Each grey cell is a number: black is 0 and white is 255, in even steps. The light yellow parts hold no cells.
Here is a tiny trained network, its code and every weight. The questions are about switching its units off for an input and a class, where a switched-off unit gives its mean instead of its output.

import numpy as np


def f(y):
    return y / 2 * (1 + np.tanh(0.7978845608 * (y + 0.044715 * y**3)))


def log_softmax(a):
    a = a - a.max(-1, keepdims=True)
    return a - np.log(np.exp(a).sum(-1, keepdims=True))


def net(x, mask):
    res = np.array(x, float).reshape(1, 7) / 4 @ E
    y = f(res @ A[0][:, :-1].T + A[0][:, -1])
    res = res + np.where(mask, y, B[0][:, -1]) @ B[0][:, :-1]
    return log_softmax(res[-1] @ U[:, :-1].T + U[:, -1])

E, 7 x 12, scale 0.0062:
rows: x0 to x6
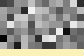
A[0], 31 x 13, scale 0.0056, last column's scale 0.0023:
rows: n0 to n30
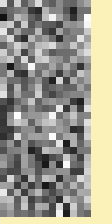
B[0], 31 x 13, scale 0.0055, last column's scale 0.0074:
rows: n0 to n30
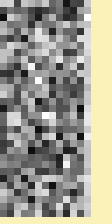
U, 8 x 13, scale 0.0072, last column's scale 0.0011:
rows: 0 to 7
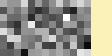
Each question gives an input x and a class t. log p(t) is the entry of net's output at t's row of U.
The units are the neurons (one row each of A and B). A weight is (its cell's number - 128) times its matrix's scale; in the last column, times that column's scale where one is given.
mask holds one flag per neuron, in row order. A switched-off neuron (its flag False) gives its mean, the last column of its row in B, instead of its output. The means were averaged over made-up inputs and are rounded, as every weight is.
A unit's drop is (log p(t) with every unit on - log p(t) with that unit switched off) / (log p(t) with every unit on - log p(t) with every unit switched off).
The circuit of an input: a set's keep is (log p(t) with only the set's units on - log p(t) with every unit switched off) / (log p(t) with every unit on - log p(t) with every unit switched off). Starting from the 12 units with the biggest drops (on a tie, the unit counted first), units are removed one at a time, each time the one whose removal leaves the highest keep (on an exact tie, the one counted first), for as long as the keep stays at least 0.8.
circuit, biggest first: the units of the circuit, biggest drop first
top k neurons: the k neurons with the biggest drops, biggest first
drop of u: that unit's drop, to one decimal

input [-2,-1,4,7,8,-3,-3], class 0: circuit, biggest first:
n8
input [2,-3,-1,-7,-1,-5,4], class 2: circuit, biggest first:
n23, n22
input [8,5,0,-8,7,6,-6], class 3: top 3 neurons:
n9, n14, n18
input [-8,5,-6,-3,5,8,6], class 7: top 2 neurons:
n10, n5
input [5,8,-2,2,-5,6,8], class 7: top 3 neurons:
n25, n5, n10
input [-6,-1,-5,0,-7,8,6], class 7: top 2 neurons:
n25, n10
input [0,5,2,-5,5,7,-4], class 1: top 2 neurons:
n1, n21
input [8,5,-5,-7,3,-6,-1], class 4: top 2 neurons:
n27, n0
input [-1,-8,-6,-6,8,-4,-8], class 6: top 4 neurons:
n30, n11, n20, n15
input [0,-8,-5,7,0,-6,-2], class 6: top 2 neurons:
n30, n11
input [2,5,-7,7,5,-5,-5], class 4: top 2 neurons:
n7, n0
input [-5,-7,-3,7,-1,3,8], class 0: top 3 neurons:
n29, n8, n20
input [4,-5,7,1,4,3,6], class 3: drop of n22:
0.1
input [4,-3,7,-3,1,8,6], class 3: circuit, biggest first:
n9
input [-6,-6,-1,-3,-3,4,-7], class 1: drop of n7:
0.0
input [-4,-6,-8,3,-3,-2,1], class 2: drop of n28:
0.1
